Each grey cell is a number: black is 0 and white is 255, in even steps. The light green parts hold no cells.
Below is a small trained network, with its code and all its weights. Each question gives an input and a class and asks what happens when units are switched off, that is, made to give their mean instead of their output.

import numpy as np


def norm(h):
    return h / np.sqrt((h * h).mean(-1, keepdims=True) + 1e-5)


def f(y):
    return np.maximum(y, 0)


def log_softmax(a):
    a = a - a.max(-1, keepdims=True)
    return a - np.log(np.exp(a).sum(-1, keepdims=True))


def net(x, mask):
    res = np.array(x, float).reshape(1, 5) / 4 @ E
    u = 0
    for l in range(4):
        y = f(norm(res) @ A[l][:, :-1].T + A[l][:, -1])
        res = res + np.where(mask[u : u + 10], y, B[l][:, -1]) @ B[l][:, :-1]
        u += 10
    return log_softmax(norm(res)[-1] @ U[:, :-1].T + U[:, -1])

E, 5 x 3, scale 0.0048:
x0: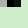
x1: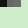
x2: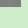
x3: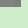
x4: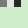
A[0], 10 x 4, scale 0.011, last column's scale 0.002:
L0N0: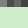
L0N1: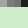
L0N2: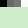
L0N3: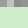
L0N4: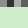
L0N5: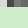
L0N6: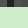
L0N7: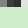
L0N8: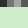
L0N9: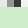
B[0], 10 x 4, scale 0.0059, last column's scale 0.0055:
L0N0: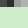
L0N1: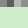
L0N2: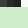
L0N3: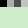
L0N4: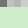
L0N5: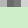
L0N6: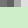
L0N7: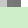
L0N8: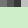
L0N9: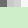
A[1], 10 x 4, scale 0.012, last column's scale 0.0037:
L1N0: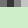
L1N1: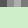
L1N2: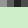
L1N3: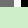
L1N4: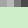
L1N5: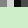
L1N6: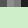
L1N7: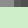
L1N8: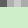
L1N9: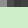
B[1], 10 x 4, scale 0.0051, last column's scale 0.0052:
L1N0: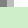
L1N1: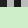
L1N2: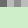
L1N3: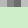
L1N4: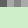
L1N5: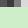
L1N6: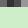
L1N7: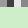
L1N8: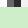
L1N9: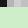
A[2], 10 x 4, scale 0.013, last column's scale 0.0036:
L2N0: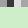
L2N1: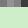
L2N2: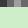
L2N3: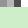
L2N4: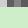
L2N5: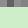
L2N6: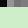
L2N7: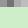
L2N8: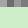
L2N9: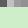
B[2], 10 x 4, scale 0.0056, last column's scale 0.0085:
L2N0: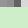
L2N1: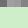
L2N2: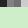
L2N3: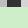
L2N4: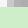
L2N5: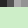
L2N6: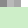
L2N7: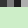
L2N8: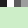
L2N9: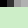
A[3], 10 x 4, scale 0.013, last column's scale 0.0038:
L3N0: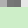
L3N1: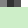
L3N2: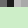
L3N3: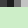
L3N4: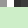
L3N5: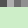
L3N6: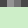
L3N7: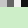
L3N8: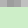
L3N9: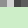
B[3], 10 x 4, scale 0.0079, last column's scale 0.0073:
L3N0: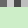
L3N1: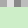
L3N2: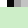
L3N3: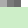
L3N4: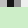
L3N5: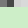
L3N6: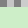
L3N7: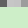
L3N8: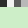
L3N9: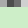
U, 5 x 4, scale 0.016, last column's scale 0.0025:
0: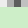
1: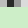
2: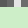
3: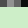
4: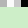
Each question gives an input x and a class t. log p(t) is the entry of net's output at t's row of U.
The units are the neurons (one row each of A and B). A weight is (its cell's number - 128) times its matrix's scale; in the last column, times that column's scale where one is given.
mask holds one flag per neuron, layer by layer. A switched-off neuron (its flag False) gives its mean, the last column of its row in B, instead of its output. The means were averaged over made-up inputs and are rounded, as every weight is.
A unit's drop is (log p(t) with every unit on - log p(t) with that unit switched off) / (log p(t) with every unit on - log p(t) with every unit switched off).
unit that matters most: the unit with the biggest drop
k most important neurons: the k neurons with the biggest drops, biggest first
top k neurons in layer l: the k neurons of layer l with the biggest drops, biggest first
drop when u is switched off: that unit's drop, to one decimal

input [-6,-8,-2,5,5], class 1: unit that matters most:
L1N8
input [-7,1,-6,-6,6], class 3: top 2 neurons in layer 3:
[L3N2, L3N6]
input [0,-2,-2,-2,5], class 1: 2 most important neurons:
[L1N8, L0N3]
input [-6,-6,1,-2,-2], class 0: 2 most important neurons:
[L1N8, L2N3]
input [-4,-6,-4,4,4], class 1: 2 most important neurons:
[L1N8, L0N3]
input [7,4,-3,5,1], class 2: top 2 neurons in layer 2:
[L2N3, L2N2]
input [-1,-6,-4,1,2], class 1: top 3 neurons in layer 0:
[L0N9, L0N3, L0N2]
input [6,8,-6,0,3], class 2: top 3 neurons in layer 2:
[L2N3, L2N2, L2N6]
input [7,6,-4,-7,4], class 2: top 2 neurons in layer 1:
[L1N9, L1N2]
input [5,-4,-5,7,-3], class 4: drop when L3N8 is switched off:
0.0
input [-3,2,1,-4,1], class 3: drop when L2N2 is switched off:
0.1
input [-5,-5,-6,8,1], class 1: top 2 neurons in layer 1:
[L1N8, L1N1]
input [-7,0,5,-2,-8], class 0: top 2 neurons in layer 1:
[L1N8, L1N3]
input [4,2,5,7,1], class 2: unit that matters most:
L2N3
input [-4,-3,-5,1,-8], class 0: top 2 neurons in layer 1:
[L1N8, L1N1]
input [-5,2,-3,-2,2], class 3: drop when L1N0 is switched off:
0.1
